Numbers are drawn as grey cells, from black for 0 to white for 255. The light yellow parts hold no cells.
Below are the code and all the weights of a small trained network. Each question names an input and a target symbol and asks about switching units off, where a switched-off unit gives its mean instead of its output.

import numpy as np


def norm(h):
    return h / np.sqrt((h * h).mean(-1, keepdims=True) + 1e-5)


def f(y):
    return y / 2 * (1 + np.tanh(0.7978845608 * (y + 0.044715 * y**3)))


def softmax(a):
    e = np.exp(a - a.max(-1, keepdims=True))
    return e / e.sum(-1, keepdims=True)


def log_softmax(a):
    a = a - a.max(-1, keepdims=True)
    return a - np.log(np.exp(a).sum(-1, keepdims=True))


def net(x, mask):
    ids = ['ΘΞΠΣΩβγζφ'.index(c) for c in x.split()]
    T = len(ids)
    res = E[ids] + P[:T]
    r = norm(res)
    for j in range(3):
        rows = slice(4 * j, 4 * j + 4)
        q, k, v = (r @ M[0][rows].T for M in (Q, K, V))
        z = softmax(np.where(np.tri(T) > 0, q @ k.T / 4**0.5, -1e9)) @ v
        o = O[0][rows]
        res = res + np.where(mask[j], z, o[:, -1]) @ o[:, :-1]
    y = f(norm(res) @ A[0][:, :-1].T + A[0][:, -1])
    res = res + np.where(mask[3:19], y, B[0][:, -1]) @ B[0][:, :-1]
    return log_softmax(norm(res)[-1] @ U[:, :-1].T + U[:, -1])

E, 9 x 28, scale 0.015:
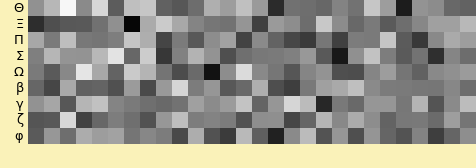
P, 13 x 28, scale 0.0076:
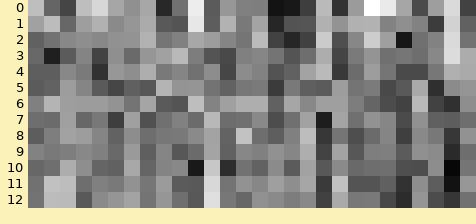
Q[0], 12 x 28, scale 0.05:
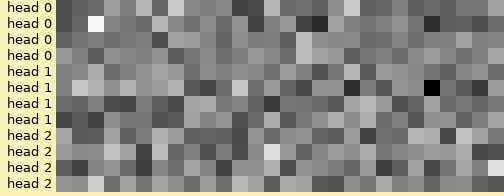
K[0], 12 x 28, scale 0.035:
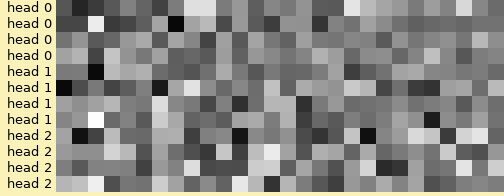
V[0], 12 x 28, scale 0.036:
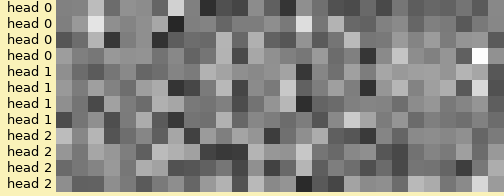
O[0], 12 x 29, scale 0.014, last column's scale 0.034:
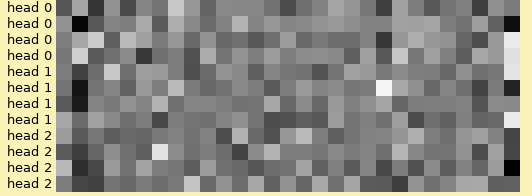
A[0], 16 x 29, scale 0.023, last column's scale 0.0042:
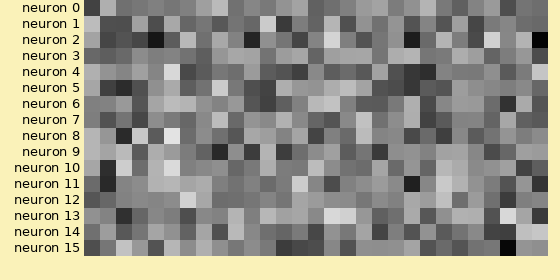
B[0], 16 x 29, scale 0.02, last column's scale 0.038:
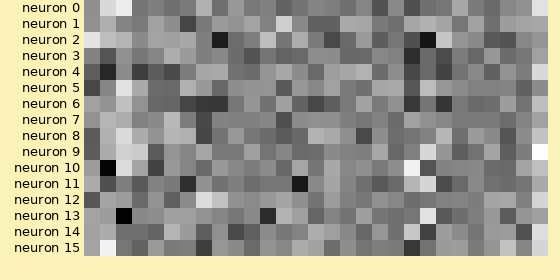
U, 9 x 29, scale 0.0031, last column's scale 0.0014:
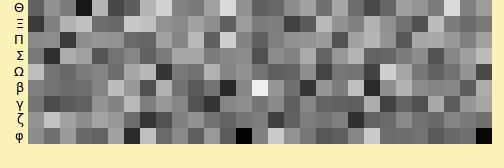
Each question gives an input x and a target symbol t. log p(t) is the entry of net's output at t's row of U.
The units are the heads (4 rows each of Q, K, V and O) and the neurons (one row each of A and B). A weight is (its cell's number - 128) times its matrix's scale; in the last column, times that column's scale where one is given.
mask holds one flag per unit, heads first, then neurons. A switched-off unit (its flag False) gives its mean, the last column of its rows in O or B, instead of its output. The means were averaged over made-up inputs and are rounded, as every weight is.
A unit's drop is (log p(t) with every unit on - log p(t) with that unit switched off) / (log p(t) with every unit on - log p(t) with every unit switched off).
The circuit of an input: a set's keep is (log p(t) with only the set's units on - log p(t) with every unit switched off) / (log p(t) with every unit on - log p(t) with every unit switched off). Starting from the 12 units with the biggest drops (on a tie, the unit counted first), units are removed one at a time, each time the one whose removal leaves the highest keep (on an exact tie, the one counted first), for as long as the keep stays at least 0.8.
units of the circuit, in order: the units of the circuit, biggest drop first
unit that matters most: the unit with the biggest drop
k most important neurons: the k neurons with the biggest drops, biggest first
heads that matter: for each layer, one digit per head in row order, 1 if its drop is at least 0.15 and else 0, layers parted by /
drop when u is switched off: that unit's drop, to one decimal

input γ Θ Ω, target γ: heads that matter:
011
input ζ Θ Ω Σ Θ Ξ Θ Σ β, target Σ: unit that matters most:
head 0
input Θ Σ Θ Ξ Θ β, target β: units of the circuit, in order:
head 2; head 1; neuron 9
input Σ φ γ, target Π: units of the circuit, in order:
head 0; neuron 13; head 1
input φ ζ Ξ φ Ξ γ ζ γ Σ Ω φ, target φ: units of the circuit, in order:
head 0; neuron 11
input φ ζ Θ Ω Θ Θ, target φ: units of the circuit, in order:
head 0; neuron 11; head 1
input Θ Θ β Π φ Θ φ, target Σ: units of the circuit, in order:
head 0; head 1
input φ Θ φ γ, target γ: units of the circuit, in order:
head 0; neuron 13; head 1; neuron 3
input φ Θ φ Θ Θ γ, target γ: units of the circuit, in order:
head 0; neuron 13; neuron 3
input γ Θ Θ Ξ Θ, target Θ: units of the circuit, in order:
head 2; neuron 9
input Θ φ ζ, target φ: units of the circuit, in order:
head 0; neuron 11
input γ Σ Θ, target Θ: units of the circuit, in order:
neuron 12; head 1; neuron 8; neuron 15
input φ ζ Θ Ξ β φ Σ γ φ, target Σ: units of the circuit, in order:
head 0; neuron 10
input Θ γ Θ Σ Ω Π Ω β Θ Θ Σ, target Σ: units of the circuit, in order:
head 0; neuron 10
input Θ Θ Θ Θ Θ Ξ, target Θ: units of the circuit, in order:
head 2; neuron 4
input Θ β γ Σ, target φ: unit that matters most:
head 2
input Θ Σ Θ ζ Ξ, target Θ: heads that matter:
001
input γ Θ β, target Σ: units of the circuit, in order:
head 0; neuron 10; head 1
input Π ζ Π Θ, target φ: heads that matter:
110
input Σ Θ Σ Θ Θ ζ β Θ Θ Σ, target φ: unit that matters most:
head 1
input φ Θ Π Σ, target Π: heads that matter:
111
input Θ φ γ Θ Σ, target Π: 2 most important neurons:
neuron 13; neuron 1
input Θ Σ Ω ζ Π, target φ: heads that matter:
110
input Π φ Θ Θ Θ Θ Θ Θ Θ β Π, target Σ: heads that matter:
100
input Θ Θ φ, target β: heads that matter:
011
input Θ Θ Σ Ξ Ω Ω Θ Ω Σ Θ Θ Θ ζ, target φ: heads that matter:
101
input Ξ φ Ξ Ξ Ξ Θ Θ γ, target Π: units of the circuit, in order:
head 0; neuron 13
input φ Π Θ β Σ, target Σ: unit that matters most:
head 0
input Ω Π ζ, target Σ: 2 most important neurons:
neuron 10; neuron 6
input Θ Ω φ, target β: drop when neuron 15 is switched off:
0.0
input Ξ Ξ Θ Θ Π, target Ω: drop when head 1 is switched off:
-0.1
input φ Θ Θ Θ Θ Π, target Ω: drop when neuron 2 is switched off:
1.0
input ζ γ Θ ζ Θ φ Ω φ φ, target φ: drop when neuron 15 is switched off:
-0.2
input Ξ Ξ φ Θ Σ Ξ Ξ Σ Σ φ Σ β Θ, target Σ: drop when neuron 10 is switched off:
0.4
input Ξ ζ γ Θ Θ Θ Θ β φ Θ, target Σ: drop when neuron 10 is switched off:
0.3
